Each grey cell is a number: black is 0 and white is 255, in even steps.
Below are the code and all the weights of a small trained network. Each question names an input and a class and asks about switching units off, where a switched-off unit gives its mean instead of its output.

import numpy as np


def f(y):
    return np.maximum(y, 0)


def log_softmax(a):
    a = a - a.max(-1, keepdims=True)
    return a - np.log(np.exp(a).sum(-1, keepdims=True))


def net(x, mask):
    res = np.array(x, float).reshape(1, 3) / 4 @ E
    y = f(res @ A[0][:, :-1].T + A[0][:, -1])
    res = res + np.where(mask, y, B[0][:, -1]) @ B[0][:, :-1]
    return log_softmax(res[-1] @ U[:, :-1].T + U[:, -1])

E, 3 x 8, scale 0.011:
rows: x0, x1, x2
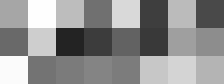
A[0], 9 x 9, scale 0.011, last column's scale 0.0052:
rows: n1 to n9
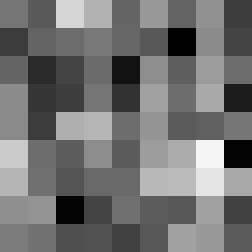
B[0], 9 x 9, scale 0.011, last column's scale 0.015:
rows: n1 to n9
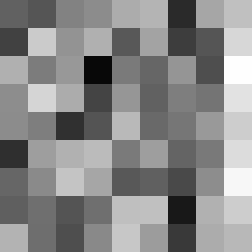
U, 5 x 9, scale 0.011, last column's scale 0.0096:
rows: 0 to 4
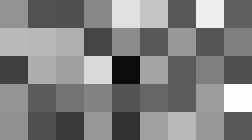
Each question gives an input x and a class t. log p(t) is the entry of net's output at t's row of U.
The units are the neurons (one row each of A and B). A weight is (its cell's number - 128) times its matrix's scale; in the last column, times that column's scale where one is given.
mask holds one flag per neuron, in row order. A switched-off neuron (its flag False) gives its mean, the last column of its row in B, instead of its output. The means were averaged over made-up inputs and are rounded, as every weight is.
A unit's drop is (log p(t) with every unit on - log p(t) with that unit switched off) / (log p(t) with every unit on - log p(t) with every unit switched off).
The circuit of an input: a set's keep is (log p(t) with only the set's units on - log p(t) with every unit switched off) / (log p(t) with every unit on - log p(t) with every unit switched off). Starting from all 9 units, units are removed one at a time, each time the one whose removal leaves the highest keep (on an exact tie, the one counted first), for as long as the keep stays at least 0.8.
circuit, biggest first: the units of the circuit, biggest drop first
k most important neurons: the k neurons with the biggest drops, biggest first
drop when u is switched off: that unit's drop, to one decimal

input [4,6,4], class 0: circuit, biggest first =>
[n3]
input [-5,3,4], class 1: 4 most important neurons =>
[n3 n4 n2 n1]
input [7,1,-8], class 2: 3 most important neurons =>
[n3 n4 n5]
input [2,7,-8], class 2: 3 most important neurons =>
[n2 n5 n1]
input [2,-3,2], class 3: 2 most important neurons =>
[n8 n9]
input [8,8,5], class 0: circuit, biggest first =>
[n3 n8]
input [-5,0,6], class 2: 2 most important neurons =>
[n6 n7]
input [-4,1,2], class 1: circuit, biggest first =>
[n3 n4]
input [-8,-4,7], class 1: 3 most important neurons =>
[n3 n4 n5]
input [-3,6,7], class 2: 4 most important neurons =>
[n7 n6 n5 n1]
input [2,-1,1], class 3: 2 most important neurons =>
[n3 n4]
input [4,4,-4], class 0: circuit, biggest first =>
[n3 n7]
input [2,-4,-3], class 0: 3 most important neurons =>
[n3 n7 n4]
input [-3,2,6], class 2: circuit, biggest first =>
[n6]
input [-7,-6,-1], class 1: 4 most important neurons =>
[n3 n4 n8 n9]
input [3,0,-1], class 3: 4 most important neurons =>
[n3 n4 n2 n6]
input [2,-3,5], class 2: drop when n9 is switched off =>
0.1
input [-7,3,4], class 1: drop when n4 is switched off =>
0.4
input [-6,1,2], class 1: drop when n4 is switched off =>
0.2
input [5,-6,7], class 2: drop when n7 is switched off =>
0.2
